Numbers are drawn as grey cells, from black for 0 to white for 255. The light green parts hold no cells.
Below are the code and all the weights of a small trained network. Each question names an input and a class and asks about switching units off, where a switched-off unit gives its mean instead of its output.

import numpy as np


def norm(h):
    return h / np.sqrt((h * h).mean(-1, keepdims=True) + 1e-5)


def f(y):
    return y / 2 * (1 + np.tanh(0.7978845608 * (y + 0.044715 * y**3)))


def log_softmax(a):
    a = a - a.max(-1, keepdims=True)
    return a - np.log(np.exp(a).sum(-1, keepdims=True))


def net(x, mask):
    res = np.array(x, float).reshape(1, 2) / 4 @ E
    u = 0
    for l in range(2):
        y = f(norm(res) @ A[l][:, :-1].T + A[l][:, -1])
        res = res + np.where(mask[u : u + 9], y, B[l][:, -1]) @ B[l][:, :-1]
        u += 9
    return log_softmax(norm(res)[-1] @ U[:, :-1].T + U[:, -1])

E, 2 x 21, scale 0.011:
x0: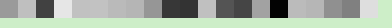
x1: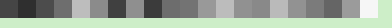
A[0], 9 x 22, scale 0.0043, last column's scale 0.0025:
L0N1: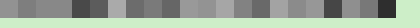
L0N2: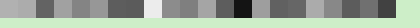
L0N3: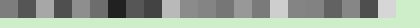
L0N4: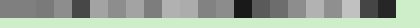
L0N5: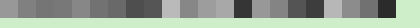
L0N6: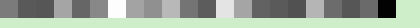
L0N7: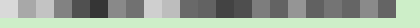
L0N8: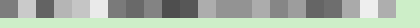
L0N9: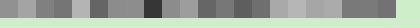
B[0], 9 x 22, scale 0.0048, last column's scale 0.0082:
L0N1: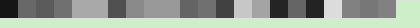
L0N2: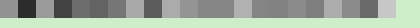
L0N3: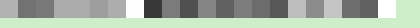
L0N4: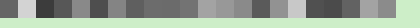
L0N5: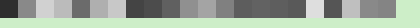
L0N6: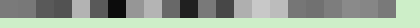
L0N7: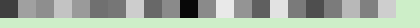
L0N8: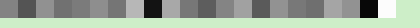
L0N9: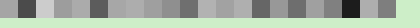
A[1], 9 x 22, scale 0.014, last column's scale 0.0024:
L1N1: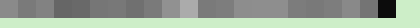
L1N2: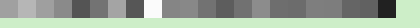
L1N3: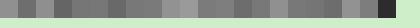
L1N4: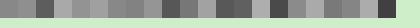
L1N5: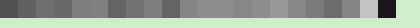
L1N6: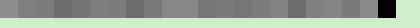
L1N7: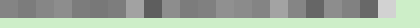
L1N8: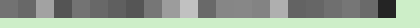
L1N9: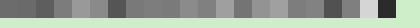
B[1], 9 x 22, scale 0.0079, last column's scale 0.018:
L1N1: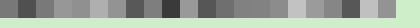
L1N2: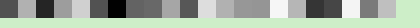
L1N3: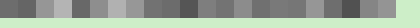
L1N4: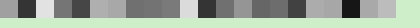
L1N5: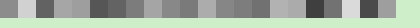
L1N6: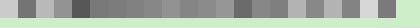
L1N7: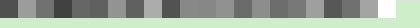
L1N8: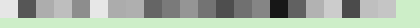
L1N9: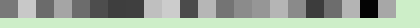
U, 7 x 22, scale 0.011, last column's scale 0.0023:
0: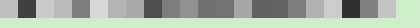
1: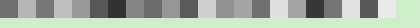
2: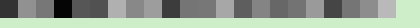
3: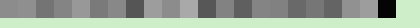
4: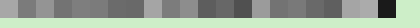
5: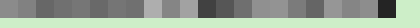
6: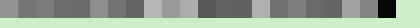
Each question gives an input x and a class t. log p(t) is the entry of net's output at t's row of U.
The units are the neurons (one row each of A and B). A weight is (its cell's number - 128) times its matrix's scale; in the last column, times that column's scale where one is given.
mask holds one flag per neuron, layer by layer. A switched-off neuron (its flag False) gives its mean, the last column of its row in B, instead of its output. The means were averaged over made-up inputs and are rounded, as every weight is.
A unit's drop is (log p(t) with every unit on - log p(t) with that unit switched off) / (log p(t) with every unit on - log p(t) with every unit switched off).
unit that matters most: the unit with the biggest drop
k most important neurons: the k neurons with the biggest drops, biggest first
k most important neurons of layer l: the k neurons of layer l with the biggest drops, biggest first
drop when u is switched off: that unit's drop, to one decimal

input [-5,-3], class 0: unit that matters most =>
L1N8
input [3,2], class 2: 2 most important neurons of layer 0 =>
(L0N8 L0N3)
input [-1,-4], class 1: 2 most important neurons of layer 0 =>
(L0N8 L0N3)
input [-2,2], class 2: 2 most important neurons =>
(L0N3 L1N8)
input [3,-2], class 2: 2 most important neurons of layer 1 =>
(L1N8 L1N2)
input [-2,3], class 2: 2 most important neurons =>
(L0N3 L1N2)
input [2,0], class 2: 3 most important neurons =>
(L0N8 L1N8 L1N2)
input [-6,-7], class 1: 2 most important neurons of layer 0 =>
(L0N8 L0N2)
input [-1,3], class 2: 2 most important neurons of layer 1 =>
(L1N2 L1N7)
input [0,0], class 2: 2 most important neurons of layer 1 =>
(L1N2 L1N8)
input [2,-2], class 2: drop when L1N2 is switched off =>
0.1
